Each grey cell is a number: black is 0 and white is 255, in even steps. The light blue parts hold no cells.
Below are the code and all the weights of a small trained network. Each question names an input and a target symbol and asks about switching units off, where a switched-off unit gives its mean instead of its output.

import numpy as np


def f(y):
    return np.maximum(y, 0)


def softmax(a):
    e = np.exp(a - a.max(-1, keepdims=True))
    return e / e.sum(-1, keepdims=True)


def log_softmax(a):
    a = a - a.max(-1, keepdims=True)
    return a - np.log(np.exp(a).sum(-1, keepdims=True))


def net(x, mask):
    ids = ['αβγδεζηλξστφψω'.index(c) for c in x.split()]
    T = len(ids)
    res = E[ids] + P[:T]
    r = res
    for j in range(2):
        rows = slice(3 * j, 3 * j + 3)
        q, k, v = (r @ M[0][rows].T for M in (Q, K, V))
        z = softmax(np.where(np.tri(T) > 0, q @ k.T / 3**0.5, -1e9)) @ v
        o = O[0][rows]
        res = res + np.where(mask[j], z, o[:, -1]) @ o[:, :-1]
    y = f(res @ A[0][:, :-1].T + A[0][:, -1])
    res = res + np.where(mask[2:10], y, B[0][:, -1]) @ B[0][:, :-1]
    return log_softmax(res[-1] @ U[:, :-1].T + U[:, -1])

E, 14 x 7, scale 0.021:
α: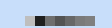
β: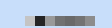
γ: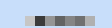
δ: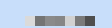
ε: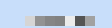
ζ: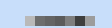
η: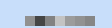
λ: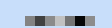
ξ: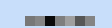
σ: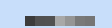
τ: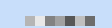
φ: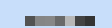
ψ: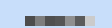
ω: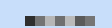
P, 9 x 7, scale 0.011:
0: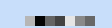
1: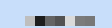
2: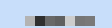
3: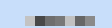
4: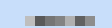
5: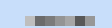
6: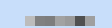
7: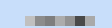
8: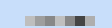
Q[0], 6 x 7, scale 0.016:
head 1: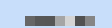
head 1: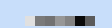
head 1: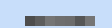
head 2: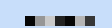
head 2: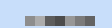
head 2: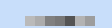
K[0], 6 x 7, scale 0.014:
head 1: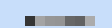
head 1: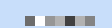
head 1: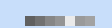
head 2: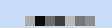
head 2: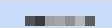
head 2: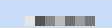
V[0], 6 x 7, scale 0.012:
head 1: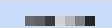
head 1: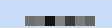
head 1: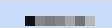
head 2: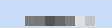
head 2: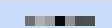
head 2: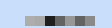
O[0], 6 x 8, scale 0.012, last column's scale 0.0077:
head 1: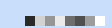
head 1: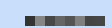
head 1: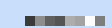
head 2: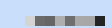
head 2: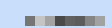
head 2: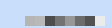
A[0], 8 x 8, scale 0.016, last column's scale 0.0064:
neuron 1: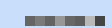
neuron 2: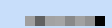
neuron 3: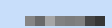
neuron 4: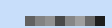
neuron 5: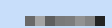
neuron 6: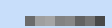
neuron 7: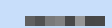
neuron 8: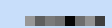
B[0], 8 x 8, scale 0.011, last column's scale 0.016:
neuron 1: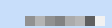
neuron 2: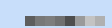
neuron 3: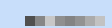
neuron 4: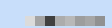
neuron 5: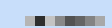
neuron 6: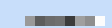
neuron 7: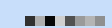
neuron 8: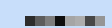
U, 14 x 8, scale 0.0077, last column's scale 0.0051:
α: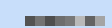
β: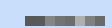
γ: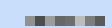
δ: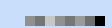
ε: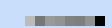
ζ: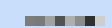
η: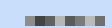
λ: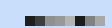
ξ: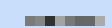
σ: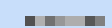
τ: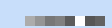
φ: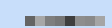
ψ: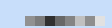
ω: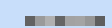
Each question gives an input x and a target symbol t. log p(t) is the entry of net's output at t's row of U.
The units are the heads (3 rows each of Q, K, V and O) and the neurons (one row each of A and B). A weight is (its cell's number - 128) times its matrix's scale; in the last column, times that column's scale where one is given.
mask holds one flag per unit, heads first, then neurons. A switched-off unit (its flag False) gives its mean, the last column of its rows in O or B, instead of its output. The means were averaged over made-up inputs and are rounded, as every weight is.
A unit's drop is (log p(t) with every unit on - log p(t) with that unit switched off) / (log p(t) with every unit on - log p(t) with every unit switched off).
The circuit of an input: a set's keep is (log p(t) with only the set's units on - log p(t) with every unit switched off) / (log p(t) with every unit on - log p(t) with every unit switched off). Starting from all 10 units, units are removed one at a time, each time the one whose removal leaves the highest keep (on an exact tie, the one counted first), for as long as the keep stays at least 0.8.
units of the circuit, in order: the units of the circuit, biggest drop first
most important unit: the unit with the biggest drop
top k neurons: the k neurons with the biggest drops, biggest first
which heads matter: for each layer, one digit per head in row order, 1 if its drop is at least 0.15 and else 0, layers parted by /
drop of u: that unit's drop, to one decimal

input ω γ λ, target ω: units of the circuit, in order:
head 1; neuron 1
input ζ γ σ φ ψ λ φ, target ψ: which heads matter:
11
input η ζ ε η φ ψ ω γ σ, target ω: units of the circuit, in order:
head 1; neuron 1
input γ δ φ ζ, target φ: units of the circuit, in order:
head 2; neuron 6
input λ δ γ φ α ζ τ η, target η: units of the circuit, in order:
head 2; neuron 1
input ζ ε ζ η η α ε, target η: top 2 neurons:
neuron 2; neuron 1
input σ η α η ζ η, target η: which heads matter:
01
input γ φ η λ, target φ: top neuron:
neuron 6
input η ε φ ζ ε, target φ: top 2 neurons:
neuron 6; neuron 1
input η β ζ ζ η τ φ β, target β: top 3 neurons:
neuron 8; neuron 3; neuron 7
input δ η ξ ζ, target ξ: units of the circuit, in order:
head 2; head 1
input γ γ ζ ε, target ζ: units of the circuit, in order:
head 1; neuron 6
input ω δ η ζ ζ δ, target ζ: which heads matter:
10
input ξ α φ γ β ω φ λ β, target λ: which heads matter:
01
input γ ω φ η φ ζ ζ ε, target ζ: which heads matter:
10
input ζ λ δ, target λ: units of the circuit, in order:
head 2; neuron 1
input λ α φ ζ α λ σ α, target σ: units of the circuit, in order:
head 1; neuron 1
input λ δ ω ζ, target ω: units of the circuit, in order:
head 1; head 2
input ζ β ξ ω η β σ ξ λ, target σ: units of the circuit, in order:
neuron 1; head 1
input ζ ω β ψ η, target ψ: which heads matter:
11
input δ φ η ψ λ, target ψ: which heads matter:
11
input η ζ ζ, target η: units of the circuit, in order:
head 2
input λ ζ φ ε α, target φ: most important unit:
head 2
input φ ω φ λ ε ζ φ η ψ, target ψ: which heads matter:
10
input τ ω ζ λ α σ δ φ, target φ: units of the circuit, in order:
neuron 6; head 2
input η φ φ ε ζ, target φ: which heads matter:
01
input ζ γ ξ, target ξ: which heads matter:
01
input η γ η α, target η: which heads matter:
01
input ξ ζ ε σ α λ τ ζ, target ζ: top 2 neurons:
neuron 8; neuron 6
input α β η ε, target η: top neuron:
neuron 2
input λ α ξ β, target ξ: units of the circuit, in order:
head 2; head 1
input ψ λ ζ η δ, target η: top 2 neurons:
neuron 2; neuron 1
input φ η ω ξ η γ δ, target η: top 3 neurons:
neuron 1; neuron 2; neuron 8
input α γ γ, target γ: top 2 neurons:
neuron 2; neuron 8
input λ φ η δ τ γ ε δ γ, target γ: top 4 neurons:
neuron 8; neuron 2; neuron 1; neuron 3
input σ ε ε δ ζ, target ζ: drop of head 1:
0.8
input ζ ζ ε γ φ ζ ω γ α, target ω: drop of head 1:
0.7
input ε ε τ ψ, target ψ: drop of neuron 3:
0.1
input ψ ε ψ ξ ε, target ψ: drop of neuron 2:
-0.1
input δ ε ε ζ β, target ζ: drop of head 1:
0.6
